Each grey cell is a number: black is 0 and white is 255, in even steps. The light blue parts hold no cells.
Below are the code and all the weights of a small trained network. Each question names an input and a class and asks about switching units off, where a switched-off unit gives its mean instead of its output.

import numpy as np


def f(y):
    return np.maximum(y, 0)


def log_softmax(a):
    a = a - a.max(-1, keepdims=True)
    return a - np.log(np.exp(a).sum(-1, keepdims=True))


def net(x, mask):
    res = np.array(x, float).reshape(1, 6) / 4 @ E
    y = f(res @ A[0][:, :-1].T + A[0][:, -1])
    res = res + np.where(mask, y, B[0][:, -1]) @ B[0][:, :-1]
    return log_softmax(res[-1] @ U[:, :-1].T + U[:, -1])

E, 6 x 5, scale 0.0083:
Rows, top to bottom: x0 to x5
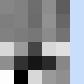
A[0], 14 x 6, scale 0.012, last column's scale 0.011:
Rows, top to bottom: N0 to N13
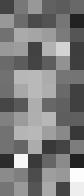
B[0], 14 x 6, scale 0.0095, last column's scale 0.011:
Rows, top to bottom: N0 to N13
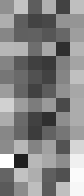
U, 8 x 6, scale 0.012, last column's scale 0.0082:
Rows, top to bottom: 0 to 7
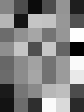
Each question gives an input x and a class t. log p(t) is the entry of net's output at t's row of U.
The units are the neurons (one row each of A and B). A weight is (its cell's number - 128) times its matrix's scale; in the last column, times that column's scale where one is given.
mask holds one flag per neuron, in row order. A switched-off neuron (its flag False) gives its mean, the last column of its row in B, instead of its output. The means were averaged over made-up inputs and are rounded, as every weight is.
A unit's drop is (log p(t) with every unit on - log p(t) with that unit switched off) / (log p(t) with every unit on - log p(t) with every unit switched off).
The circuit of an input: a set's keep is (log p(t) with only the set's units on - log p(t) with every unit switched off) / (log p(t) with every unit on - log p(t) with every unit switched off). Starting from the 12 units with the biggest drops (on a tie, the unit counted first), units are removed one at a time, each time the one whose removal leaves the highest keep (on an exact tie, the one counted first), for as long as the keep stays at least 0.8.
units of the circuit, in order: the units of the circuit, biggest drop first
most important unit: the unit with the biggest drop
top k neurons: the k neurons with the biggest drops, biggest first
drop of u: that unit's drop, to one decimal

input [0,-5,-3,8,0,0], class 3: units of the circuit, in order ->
N3
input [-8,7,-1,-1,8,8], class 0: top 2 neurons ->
N11, N1
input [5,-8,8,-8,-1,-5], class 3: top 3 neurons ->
N0, N10, N7
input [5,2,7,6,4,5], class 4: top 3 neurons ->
N11, N12, N0
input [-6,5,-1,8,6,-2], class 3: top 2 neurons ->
N3, N12
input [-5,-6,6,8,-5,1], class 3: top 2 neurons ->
N3, N13
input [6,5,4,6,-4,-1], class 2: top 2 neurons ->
N13, N0
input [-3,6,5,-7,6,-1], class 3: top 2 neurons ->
N10, N0
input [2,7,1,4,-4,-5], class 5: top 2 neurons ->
N13, N12
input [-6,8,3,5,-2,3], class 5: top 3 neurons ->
N11, N0, N10
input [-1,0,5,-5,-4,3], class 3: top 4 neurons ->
N11, N10, N7, N13
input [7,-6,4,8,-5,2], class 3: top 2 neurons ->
N3, N11
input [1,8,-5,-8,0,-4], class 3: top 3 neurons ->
N0, N10, N7
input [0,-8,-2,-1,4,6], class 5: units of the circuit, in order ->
N11
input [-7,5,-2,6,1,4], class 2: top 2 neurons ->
N11, N0
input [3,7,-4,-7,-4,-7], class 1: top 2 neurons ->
N11, N12
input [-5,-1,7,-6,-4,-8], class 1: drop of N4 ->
0.0
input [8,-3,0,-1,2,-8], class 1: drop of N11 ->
1.1
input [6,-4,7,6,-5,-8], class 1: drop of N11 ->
1.2
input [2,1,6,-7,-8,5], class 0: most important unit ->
N8
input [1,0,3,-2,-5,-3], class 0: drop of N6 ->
0.2
